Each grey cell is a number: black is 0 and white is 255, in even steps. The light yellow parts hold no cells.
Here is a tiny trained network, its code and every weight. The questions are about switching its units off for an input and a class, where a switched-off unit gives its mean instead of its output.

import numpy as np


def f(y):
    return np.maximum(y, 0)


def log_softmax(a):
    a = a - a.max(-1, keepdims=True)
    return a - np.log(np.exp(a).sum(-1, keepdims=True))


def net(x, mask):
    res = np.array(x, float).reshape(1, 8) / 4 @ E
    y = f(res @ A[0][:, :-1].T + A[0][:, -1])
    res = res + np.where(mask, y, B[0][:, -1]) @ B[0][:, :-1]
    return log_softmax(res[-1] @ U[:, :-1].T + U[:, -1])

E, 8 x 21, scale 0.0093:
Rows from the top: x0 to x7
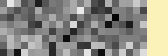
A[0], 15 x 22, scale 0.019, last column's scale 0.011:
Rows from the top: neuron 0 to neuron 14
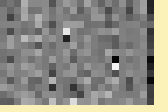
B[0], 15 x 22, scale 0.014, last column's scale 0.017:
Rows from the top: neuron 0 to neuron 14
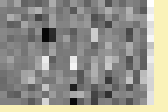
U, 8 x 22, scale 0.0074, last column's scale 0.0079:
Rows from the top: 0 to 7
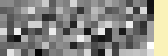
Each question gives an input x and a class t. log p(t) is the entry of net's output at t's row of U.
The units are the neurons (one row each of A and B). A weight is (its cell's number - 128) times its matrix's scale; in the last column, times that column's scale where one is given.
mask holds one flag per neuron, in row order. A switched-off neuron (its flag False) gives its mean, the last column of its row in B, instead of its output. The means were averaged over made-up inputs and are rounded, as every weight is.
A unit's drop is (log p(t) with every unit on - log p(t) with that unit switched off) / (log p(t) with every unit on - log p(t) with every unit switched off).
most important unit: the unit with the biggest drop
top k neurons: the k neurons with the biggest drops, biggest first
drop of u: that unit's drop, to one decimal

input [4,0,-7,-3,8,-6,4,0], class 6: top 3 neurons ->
[neuron 12; neuron 8; neuron 5]
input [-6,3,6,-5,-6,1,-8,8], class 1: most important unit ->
neuron 11
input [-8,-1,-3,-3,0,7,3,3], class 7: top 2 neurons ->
[neuron 2; neuron 4]
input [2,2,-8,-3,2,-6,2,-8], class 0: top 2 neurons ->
[neuron 9; neuron 0]
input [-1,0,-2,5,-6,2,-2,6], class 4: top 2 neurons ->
[neuron 0; neuron 12]
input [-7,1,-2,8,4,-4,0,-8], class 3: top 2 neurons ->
[neuron 1; neuron 0]
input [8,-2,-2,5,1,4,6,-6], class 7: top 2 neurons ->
[neuron 0; neuron 6]
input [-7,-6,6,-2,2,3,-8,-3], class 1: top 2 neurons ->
[neuron 11; neuron 9]
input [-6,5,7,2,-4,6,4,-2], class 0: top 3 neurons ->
[neuron 8; neuron 4; neuron 13]
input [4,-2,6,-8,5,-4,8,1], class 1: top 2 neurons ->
[neuron 10; neuron 1]
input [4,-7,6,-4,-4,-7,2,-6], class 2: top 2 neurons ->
[neuron 4; neuron 0]
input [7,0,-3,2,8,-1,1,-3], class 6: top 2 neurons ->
[neuron 12; neuron 2]
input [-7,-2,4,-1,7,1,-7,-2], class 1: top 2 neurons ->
[neuron 11; neuron 14]
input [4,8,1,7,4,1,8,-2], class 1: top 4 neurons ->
[neuron 10; neuron 13; neuron 3; neuron 7]
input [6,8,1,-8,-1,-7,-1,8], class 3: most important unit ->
neuron 7
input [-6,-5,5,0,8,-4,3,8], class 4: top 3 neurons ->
[neuron 0; neuron 14; neuron 7]
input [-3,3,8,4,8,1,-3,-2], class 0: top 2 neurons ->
[neuron 8; neuron 14]
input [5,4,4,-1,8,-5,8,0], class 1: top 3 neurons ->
[neuron 10; neuron 14; neuron 3]
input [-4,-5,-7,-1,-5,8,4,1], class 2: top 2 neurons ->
[neuron 5; neuron 8]
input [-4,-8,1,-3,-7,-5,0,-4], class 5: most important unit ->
neuron 13
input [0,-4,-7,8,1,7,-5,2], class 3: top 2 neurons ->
[neuron 1; neuron 8]
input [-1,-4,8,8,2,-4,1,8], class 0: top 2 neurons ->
[neuron 8; neuron 7]
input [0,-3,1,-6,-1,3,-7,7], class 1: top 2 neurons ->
[neuron 11; neuron 1]
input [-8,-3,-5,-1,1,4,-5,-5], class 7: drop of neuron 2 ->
0.7
